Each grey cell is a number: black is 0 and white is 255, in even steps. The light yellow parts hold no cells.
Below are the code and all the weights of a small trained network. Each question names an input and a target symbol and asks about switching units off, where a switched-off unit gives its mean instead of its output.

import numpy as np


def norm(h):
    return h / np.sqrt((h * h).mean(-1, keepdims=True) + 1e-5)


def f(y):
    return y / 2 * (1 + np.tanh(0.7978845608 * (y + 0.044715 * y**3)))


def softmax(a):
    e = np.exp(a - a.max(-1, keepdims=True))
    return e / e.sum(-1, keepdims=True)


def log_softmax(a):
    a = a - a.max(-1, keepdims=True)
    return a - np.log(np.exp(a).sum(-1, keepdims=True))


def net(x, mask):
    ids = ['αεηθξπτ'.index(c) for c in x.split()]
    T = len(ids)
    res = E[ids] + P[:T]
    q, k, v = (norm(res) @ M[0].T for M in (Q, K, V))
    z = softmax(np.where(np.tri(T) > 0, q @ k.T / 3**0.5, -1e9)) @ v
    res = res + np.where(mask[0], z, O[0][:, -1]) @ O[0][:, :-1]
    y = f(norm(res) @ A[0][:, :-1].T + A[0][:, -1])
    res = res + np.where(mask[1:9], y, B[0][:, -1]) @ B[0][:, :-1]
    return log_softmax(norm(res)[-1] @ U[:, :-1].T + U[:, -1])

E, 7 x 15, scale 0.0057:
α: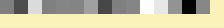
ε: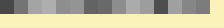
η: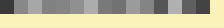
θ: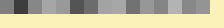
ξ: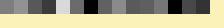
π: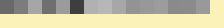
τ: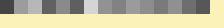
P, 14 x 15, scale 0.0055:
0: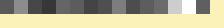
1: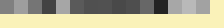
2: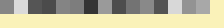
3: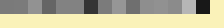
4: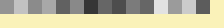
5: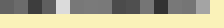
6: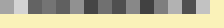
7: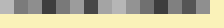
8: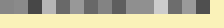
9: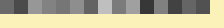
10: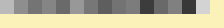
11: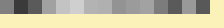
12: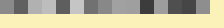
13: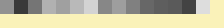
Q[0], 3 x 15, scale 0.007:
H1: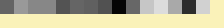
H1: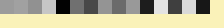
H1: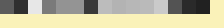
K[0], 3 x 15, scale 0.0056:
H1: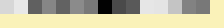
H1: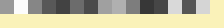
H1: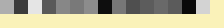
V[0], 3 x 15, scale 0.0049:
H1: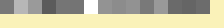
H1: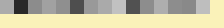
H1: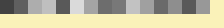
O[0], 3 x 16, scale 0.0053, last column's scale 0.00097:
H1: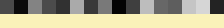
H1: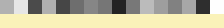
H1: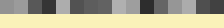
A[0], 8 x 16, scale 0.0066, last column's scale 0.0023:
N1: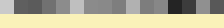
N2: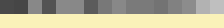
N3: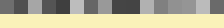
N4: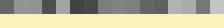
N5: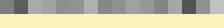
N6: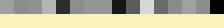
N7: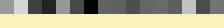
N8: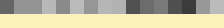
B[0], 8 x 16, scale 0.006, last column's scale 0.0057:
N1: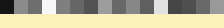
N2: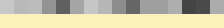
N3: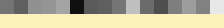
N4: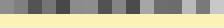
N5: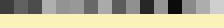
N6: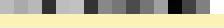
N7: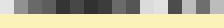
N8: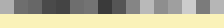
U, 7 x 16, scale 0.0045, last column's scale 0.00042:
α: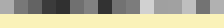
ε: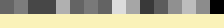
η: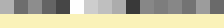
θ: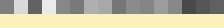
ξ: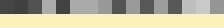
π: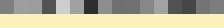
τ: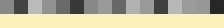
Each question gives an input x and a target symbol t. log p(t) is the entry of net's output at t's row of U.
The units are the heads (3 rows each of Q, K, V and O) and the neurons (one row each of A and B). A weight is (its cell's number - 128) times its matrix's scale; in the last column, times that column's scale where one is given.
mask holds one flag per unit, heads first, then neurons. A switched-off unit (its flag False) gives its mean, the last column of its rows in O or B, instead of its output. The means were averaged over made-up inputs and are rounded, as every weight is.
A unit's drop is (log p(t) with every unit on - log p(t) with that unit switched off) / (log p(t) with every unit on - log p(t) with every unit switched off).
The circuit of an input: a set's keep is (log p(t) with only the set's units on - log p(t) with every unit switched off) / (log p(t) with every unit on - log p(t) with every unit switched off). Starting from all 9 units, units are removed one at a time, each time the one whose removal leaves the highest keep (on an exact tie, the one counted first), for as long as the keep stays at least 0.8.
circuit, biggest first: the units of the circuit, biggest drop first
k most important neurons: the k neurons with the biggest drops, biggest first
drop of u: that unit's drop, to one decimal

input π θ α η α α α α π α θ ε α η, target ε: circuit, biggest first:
[H1]
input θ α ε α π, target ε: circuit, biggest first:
[H1, N6]
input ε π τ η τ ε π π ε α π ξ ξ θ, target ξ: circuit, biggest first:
[N5, N6]
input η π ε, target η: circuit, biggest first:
[H1, N2, N4]
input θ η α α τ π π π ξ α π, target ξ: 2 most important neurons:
[N5, N6]
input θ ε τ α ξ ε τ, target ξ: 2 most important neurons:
[N5, N6]
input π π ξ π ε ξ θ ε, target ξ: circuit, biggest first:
[N5, H1, N6]
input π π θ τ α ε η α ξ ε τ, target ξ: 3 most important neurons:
[N5, N6, N8]
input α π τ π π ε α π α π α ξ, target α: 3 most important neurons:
[N7, N5, N6]
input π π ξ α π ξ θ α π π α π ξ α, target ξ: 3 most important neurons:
[N5, N6, N2]
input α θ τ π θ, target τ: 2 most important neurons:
[N3, N2]
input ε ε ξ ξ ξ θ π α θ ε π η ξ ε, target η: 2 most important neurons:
[N2, N3]
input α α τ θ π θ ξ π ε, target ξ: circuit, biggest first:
[H1, N5, N6]
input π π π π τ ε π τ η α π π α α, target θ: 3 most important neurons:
[N1, N6, N8]
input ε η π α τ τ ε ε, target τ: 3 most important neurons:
[N3, N6, N2]
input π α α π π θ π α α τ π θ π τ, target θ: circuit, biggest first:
[H1, N7]
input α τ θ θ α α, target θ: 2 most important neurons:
[N6, N8]
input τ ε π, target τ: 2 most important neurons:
[N3, N2]
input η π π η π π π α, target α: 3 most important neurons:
[N6, N7, N5]
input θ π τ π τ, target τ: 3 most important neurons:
[N3, N2, N6]
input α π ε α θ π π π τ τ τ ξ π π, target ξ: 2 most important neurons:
[N5, N8]
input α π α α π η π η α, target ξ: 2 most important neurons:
[N6, N5]
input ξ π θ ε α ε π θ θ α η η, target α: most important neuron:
[N7]
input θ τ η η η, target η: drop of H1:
0.7
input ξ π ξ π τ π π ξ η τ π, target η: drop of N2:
0.8
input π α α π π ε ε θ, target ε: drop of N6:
0.2
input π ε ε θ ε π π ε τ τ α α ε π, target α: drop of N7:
0.1
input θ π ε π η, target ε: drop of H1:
1.1
